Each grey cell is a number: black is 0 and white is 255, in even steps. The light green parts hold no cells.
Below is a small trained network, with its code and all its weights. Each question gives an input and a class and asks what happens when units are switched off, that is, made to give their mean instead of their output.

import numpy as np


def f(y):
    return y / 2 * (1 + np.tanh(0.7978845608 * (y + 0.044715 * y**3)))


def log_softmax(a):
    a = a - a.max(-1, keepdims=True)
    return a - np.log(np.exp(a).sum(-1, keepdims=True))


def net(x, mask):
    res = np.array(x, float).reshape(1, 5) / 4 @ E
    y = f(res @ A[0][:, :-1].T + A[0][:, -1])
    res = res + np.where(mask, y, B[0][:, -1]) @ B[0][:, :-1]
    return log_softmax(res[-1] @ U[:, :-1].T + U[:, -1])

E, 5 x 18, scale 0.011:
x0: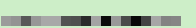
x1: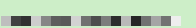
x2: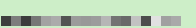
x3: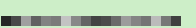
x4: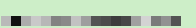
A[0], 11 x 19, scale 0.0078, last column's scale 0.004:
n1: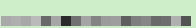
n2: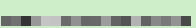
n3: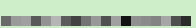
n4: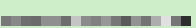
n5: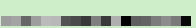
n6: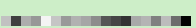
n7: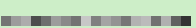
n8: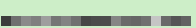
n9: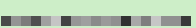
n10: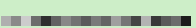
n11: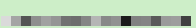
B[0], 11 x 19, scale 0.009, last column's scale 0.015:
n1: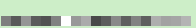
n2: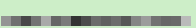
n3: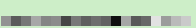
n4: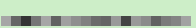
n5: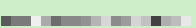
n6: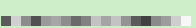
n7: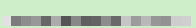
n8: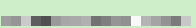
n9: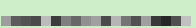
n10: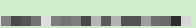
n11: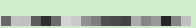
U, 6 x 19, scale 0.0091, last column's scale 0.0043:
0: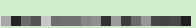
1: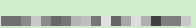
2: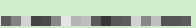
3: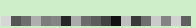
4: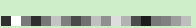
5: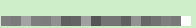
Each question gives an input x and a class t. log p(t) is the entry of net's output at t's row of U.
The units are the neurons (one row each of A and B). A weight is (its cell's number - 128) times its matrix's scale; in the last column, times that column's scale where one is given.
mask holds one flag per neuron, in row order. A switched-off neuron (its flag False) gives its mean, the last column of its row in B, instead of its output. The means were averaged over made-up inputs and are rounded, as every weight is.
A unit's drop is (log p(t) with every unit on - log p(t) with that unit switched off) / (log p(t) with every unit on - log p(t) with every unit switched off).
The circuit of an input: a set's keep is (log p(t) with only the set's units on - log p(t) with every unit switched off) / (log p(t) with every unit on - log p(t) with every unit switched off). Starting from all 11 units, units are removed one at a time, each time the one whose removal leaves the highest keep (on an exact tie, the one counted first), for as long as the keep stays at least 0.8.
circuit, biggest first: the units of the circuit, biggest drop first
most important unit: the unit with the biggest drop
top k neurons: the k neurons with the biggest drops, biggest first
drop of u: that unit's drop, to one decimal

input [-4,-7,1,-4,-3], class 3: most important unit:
n7
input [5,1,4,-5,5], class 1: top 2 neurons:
(n5, n10)
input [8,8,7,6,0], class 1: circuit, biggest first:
(n5, n8)
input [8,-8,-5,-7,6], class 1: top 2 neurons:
(n5, n11)
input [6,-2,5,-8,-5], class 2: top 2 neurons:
(n11, n1)
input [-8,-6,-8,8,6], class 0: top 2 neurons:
(n10, n5)
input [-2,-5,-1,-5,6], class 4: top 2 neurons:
(n6, n8)
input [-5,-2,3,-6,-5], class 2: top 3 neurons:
(n6, n5, n1)
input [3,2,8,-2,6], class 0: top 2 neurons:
(n2, n9)
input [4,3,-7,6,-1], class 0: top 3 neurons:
(n10, n11, n1)
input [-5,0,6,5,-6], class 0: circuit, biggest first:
(n6, n9)
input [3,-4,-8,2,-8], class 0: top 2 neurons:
(n10, n6)
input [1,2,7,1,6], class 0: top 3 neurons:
(n2, n4, n9)
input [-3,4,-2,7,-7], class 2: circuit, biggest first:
(n6)
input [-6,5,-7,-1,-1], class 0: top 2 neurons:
(n10, n5)
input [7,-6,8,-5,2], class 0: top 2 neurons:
(n9, n2)
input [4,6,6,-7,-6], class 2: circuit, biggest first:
(n11, n1)
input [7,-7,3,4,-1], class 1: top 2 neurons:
(n5, n8)
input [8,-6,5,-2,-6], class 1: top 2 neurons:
(n5, n6)
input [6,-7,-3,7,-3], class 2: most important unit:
n8
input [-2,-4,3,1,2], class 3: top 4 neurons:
(n7, n5, n10, n3)
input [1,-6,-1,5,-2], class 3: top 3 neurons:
(n3, n11, n7)
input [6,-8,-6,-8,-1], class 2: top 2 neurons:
(n11, n1)
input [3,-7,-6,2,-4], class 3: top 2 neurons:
(n3, n9)
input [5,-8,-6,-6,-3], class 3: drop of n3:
1.0
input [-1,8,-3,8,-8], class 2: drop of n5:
0.2
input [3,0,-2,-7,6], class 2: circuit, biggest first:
(n11)
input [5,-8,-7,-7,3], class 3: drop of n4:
0.0
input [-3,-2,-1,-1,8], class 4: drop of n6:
0.7
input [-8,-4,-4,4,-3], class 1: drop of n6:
0.1
